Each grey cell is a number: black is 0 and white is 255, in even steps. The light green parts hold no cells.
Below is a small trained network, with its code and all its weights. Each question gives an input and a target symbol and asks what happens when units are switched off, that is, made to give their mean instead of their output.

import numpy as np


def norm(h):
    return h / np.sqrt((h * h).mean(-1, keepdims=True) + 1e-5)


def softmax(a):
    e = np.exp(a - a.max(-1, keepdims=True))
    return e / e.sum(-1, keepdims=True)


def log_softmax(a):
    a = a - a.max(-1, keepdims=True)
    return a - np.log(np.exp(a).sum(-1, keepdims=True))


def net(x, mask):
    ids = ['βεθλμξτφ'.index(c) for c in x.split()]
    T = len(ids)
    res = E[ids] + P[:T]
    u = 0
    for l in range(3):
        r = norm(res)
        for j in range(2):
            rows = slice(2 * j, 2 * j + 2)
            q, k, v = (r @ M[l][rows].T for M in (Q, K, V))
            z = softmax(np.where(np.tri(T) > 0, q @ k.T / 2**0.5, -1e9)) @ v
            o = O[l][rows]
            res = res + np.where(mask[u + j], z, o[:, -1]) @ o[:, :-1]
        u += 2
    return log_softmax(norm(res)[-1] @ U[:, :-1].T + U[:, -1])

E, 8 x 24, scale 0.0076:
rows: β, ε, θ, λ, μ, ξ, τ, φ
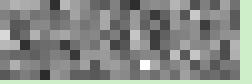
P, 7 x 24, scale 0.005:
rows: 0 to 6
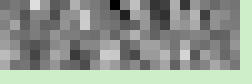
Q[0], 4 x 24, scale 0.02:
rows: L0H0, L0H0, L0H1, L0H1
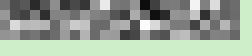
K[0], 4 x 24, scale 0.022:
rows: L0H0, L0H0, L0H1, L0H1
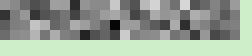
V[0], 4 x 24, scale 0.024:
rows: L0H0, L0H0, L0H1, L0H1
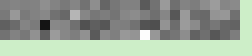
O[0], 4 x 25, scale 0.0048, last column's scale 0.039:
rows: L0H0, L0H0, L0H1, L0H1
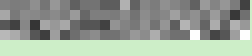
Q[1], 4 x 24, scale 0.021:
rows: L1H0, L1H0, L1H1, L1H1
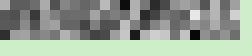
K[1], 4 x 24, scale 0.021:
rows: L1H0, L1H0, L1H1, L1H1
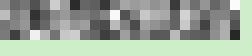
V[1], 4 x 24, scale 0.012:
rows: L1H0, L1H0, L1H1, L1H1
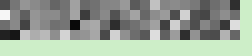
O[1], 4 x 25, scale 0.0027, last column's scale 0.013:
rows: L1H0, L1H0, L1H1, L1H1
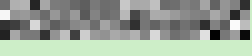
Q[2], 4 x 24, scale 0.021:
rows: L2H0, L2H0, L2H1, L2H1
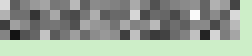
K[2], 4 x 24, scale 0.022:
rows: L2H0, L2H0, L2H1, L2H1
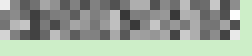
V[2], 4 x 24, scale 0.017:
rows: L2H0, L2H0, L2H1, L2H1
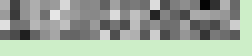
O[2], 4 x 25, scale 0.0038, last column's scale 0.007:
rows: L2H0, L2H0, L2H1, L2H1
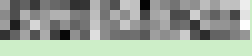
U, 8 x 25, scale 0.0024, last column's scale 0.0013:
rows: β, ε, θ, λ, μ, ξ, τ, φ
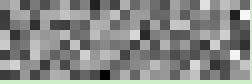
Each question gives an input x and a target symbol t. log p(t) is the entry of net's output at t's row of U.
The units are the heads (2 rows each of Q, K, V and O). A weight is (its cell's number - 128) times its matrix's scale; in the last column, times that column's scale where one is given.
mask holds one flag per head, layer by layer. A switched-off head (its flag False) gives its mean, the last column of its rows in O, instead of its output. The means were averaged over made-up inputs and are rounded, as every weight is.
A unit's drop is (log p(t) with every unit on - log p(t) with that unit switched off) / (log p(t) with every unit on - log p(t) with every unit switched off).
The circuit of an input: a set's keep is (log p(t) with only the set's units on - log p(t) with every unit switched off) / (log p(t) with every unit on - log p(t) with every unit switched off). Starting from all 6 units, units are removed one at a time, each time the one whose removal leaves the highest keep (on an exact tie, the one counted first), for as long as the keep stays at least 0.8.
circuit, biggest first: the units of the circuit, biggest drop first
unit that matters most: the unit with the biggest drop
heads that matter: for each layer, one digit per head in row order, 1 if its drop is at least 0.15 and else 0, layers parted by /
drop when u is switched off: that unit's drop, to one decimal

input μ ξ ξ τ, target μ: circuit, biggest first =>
[L0H1, L1H1]
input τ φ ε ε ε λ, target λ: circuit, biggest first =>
[L2H0, L0H1]
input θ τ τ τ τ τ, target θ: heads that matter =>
01 / 00 / 01
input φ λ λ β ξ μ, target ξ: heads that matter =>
10 / 00 / 00
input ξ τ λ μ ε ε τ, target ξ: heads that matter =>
01 / 01 / 00
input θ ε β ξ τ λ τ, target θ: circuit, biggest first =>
[L0H0, L0H1, L2H1, L1H1]
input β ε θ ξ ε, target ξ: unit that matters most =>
L0H1
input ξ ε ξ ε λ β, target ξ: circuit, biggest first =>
[L0H1, L1H1]
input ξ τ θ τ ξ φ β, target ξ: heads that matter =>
01 / 00 / 00
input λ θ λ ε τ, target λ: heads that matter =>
01 / 00 / 10
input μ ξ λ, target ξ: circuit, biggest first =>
[L0H0, L0H1]
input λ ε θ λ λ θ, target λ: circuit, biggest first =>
[L0H1, L2H0]
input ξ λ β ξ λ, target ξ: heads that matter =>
10 / 01 / 00
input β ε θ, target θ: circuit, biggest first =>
[L2H1, L0H1]
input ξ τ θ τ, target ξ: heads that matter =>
01 / 00 / 00
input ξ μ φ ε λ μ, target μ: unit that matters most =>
L1H1
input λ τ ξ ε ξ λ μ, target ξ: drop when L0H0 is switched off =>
1.1
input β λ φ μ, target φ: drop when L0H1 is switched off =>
1.0
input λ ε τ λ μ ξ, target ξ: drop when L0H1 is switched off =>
0.2
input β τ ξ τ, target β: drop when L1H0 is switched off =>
0.1
